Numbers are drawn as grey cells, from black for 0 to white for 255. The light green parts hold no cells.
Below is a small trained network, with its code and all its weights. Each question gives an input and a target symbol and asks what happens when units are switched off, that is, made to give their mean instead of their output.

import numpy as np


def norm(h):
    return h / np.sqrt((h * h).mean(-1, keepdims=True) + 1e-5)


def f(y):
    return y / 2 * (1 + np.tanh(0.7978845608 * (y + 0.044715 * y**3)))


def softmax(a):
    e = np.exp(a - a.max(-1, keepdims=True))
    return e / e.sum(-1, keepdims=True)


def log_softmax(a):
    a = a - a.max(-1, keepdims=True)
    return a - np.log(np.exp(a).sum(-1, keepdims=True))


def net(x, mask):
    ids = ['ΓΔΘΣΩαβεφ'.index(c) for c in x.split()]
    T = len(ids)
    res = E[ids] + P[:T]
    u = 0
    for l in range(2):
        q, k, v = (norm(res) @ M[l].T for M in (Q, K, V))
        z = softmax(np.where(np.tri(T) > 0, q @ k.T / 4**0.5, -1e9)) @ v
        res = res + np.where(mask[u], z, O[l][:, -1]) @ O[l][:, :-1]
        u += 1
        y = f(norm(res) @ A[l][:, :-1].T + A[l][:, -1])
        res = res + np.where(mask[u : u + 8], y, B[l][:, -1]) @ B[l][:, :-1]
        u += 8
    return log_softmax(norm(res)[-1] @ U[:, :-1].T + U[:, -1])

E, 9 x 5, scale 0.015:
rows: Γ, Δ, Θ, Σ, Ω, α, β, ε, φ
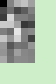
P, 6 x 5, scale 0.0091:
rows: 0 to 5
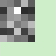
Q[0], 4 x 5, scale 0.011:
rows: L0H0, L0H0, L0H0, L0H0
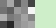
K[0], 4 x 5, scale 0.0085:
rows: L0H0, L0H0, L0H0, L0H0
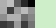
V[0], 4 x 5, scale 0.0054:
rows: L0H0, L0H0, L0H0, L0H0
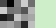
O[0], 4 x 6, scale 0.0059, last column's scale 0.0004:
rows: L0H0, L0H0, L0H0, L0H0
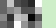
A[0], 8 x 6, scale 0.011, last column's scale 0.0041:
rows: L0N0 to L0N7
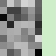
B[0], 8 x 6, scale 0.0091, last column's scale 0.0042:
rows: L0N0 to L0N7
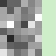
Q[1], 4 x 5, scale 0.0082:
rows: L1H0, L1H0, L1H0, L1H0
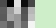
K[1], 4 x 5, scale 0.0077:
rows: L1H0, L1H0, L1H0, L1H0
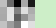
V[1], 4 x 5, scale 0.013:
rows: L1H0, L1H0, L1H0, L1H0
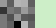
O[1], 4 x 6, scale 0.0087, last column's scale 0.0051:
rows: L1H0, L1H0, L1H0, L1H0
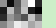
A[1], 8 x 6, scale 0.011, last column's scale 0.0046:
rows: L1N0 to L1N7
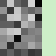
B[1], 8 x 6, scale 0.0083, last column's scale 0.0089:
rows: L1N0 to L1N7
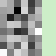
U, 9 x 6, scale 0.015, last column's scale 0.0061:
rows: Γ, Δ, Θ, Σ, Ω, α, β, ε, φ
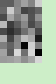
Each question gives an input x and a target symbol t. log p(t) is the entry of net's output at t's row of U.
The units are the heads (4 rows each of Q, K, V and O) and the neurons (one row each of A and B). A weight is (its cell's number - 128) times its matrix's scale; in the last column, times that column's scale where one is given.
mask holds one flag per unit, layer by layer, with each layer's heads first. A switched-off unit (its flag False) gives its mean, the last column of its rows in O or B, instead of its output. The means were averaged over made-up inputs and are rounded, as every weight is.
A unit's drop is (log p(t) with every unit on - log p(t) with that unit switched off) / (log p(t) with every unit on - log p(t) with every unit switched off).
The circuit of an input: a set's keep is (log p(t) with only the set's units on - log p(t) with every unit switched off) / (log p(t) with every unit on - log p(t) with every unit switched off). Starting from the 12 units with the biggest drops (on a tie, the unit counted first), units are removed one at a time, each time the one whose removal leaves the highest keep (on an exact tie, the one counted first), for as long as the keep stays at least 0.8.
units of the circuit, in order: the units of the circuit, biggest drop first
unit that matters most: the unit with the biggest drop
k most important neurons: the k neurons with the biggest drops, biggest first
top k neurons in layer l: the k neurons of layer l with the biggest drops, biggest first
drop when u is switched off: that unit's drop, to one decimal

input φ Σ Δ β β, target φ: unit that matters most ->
L1H0
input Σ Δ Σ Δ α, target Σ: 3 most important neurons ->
(L0N4; L1N1; L0N2)
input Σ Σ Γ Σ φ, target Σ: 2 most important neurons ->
(L0N3; L1N7)
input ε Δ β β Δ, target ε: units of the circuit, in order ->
(L1H0; L0H0)
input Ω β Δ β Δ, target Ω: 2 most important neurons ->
(L0N2; L1N6)
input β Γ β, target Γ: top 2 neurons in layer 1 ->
(L1N4; L1N6)
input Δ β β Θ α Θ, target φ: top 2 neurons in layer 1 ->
(L1N3; L1N5)
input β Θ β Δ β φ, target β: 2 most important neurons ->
(L1N1; L0N0)
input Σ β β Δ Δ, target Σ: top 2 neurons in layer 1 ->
(L1N7; L1N4)
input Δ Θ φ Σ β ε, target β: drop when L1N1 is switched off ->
0.2
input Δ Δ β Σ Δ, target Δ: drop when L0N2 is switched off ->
0.2
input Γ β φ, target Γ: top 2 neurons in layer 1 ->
(L1N6; L1N4)
